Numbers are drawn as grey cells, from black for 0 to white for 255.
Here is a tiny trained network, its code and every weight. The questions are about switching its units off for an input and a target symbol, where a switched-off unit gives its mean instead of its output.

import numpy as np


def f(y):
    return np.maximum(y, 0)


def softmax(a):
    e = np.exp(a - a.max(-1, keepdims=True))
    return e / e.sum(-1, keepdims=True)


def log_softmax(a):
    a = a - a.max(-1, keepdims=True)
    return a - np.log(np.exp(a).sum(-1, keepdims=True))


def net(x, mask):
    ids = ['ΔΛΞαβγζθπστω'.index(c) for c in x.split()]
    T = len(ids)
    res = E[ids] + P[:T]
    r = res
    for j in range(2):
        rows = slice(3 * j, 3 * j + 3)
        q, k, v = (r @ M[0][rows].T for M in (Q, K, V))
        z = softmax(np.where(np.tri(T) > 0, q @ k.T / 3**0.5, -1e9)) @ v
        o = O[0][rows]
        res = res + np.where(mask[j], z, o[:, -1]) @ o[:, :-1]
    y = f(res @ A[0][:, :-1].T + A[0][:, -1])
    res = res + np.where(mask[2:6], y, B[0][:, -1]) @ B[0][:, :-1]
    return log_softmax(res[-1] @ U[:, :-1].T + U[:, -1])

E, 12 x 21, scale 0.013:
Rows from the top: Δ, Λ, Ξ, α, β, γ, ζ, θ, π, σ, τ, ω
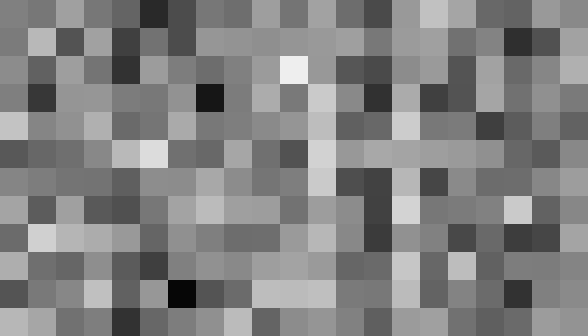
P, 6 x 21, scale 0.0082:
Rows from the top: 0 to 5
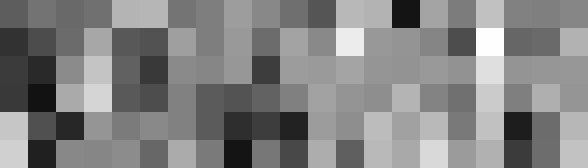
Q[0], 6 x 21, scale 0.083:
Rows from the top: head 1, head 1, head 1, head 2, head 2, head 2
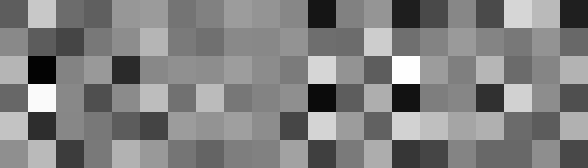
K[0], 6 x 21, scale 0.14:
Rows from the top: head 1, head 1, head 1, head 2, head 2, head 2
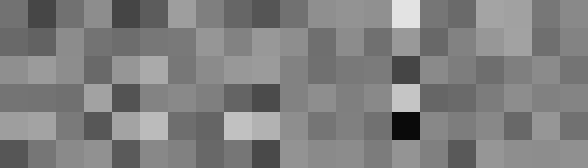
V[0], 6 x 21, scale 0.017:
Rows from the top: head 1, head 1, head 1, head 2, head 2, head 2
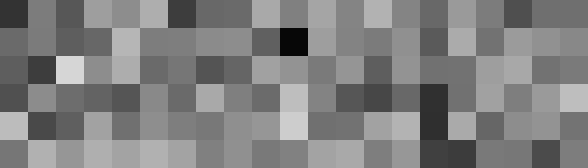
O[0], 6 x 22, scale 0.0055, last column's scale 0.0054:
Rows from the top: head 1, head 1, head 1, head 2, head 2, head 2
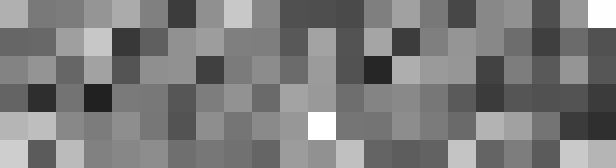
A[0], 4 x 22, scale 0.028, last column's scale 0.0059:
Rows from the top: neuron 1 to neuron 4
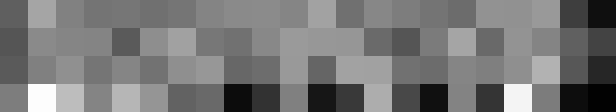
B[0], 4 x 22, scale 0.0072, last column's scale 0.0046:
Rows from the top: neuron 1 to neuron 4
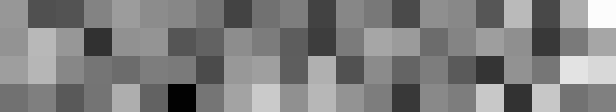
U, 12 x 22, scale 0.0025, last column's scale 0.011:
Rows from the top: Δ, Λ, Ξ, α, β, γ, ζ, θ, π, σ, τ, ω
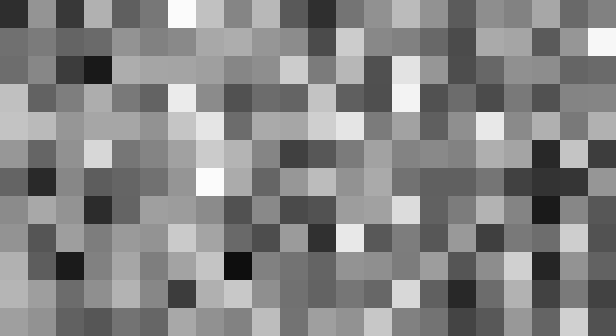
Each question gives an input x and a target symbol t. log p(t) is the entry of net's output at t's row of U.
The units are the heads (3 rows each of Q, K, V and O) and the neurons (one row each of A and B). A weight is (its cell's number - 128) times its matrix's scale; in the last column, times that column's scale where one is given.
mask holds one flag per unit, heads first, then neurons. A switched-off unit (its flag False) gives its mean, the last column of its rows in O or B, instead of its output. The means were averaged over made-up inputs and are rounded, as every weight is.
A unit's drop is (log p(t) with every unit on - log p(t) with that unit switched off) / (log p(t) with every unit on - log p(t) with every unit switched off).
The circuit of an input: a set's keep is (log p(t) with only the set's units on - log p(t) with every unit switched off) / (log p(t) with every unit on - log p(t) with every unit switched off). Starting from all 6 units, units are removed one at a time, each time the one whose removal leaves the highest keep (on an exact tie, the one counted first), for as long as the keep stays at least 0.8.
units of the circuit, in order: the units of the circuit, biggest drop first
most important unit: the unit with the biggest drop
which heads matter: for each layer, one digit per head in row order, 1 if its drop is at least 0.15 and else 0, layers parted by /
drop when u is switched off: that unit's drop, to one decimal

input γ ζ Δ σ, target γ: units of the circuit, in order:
head 1; head 2
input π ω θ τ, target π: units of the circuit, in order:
head 2
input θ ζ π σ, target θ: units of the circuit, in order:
neuron 2; head 1
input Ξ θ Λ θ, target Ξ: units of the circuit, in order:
head 1; head 2
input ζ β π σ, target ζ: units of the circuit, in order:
head 2; head 1
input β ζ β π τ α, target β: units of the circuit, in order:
head 2; head 1
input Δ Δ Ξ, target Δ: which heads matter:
01
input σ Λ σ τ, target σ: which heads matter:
01
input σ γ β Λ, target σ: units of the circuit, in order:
head 2; neuron 1
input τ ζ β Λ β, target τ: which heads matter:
10
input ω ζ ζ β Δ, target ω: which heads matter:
11
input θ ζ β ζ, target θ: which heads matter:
10
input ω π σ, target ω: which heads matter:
10
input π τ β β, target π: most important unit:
head 2
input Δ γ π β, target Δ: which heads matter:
01
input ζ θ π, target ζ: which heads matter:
11
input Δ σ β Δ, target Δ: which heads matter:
01
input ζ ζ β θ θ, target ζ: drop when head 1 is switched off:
0.3
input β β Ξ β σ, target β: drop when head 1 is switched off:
0.1
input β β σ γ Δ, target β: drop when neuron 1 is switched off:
0.1
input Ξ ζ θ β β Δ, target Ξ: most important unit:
head 1
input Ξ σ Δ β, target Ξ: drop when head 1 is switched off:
0.7
